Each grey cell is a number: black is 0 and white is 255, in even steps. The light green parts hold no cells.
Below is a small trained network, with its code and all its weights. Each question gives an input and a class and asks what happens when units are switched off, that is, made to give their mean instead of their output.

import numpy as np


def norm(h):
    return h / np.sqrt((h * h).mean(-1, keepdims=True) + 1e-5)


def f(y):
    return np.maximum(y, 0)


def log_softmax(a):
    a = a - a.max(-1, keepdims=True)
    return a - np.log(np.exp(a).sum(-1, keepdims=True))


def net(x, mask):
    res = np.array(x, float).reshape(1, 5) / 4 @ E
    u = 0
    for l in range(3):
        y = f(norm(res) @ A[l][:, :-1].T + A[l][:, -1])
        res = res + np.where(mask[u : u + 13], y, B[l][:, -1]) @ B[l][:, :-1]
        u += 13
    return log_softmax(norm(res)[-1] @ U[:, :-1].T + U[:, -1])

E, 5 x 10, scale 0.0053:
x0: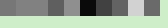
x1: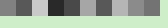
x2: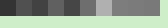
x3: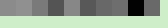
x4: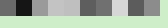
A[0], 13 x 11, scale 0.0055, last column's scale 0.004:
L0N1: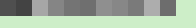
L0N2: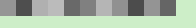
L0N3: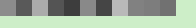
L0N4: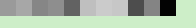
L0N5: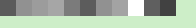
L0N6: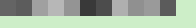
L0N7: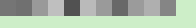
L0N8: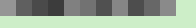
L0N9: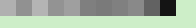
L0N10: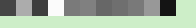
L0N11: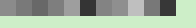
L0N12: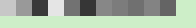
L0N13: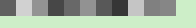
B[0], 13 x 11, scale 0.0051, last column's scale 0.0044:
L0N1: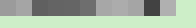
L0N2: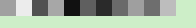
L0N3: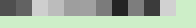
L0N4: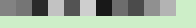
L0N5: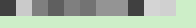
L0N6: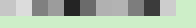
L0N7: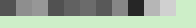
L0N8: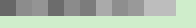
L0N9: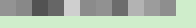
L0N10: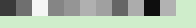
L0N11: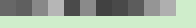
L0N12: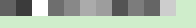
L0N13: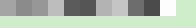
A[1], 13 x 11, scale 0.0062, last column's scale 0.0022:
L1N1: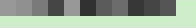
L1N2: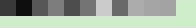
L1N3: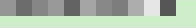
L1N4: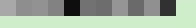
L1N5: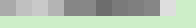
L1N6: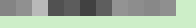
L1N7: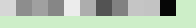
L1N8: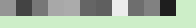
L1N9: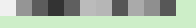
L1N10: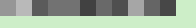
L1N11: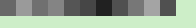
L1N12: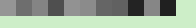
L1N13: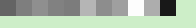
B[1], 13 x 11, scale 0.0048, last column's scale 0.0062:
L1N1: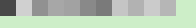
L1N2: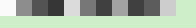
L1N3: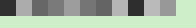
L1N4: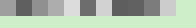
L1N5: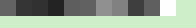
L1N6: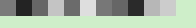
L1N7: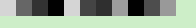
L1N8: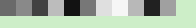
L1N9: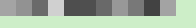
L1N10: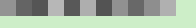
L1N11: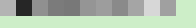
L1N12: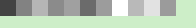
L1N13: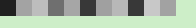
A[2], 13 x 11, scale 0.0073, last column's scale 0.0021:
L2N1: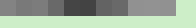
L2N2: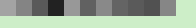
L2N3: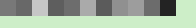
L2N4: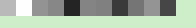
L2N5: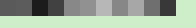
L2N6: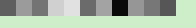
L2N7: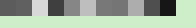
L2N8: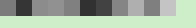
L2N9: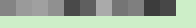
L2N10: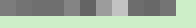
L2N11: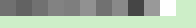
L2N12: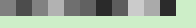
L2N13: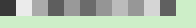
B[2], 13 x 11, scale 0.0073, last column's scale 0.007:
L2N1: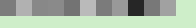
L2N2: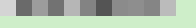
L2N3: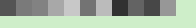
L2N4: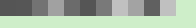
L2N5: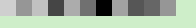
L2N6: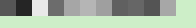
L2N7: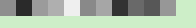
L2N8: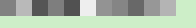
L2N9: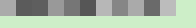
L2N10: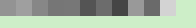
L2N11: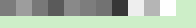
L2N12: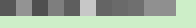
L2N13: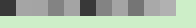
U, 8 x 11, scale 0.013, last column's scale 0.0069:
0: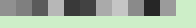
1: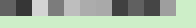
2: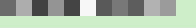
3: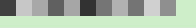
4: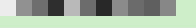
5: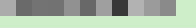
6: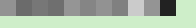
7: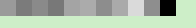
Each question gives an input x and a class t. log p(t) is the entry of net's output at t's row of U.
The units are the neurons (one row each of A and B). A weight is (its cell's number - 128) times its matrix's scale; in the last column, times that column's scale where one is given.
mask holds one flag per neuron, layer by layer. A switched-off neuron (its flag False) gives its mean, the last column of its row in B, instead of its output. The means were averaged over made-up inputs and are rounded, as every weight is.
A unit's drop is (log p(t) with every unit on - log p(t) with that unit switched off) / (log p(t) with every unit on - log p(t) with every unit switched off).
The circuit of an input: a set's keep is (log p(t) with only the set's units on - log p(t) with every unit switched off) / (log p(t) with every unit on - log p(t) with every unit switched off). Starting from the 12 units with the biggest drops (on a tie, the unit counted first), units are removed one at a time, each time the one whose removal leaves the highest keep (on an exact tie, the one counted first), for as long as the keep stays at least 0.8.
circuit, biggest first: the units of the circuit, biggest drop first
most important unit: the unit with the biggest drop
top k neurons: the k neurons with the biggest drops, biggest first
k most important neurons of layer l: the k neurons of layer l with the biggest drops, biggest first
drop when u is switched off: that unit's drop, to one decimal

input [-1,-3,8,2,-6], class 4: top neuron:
(L1N2)
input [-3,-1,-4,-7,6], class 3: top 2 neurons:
(L0N13; L1N3)
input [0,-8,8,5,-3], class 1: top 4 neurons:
(L2N6; L1N5; L0N10; L0N12)
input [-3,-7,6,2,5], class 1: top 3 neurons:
(L0N10; L1N5; L2N6)
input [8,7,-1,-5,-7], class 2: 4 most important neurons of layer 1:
(L1N6; L1N10; L1N11; L1N8)
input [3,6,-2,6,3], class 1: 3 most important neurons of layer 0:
(L0N3; L0N5; L0N7)
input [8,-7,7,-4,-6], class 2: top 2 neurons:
(L1N10; L0N11)
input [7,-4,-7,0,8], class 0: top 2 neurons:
(L1N8; L0N6)
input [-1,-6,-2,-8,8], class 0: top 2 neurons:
(L0N6; L1N8)
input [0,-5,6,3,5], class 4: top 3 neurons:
(L1N2; L0N13; L0N3)
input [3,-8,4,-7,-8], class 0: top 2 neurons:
(L0N13; L2N4)
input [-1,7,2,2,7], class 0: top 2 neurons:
(L1N8; L0N12)
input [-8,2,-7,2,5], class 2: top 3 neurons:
(L0N4; L1N2; L2N2)
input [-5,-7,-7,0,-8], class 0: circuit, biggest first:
(L2N4)
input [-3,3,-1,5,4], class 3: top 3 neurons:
(L0N13; L1N12; L1N1)
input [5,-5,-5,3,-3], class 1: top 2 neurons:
(L0N12; L2N6)
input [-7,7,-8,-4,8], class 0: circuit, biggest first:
(L1N8; L0N2)
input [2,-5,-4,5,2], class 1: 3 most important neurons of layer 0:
(L0N12; L0N7; L0N5)
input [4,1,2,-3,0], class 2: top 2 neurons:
(L0N11; L1N11)
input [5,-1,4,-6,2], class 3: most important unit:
L0N5
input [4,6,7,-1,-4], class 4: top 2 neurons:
(L1N2; L0N12)
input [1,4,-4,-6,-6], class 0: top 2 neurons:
(L0N13; L1N9)
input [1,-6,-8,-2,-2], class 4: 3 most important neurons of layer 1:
(L1N7; L1N5; L1N4)
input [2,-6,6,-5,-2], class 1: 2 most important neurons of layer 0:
(L0N10; L0N12)
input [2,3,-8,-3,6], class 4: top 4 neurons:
(L1N7; L0N13; L0N9; L1N5)
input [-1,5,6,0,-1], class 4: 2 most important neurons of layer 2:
(L2N2; L2N5)
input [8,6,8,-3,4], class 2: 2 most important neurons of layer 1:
(L1N5; L1N6)
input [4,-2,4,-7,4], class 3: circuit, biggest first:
(L0N5)
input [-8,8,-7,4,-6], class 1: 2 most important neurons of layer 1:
(L1N2; L1N6)
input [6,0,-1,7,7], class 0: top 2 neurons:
(L1N8; L0N6)
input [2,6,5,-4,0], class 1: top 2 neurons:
(L0N3; L1N5)
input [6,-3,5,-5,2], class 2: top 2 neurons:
(L0N11; L1N5)
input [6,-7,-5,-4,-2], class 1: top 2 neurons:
(L2N6; L0N12)
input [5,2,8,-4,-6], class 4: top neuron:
(L1N2)
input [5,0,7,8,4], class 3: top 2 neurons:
(L1N1; L1N5)
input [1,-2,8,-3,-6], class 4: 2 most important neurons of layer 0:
(L0N6; L0N2)
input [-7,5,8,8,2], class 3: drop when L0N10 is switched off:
0.2
